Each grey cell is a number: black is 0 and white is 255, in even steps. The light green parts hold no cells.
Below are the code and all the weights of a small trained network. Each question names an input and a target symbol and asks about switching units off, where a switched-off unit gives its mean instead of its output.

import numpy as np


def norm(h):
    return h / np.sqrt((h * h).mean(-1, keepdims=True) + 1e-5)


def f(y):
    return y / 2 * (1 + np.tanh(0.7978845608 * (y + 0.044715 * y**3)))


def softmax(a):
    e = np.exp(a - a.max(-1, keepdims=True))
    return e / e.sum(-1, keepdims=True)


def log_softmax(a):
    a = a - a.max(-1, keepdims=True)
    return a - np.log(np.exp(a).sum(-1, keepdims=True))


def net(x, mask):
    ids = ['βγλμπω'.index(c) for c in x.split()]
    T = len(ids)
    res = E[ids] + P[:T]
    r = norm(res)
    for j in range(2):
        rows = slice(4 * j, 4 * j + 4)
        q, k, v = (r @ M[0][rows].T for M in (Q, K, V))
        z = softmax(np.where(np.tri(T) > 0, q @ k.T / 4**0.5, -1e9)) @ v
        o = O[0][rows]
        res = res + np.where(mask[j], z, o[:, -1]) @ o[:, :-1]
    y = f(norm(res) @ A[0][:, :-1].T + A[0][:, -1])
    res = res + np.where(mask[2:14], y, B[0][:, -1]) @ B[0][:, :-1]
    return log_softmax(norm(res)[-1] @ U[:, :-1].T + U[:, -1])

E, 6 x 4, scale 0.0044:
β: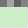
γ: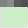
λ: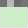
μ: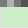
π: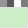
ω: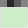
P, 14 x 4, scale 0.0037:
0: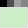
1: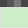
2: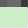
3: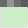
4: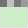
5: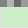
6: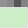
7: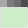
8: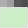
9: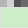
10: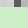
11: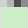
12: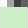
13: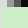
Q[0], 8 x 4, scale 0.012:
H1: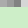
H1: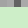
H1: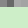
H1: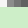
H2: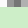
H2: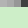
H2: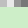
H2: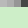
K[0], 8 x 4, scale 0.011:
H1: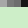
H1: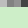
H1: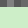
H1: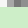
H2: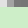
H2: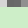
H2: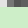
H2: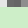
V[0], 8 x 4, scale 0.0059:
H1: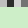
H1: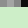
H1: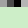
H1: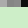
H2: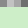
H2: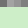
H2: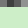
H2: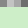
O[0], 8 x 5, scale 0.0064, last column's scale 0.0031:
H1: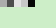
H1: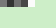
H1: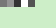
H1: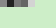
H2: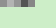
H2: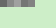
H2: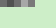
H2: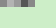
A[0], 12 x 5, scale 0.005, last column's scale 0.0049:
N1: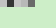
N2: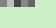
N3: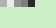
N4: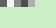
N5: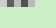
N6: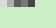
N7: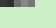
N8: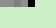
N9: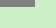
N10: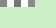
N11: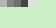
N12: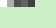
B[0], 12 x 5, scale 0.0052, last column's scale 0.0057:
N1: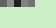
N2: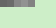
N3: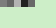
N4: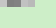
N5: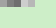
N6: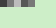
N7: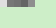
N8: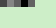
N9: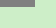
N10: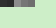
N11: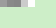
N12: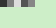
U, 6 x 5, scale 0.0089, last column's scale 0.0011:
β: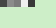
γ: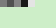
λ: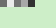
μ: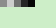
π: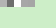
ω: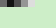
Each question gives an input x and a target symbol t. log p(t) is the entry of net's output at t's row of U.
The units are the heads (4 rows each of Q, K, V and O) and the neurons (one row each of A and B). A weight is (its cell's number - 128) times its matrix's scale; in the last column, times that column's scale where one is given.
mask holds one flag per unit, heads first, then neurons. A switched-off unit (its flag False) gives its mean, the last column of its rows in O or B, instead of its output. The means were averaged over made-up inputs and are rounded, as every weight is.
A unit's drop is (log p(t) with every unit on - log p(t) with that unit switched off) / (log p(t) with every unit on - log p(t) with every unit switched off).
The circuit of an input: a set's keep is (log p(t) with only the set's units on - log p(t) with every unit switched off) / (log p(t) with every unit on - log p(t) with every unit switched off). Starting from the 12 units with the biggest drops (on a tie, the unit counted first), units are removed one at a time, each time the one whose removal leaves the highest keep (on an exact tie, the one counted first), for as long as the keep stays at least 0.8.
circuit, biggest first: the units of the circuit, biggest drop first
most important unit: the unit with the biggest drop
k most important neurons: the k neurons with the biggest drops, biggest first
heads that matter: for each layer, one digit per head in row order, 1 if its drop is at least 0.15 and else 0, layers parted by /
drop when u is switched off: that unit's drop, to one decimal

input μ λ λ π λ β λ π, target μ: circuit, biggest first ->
(H1)
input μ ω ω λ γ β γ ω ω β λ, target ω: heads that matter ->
11
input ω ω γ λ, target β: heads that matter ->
10
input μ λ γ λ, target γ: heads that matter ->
10
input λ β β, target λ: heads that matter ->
10
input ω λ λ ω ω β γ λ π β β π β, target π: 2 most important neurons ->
(N12, N6)
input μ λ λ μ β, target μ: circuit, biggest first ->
(H1, H2)
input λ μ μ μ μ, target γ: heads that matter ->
10
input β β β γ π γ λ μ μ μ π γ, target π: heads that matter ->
11
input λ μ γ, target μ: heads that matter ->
10
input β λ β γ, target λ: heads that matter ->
10
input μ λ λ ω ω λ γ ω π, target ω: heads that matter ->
01
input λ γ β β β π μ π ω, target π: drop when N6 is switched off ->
0.0
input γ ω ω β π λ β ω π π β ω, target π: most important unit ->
H2
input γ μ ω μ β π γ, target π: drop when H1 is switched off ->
1.0
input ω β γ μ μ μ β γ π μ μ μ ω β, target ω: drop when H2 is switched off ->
0.4
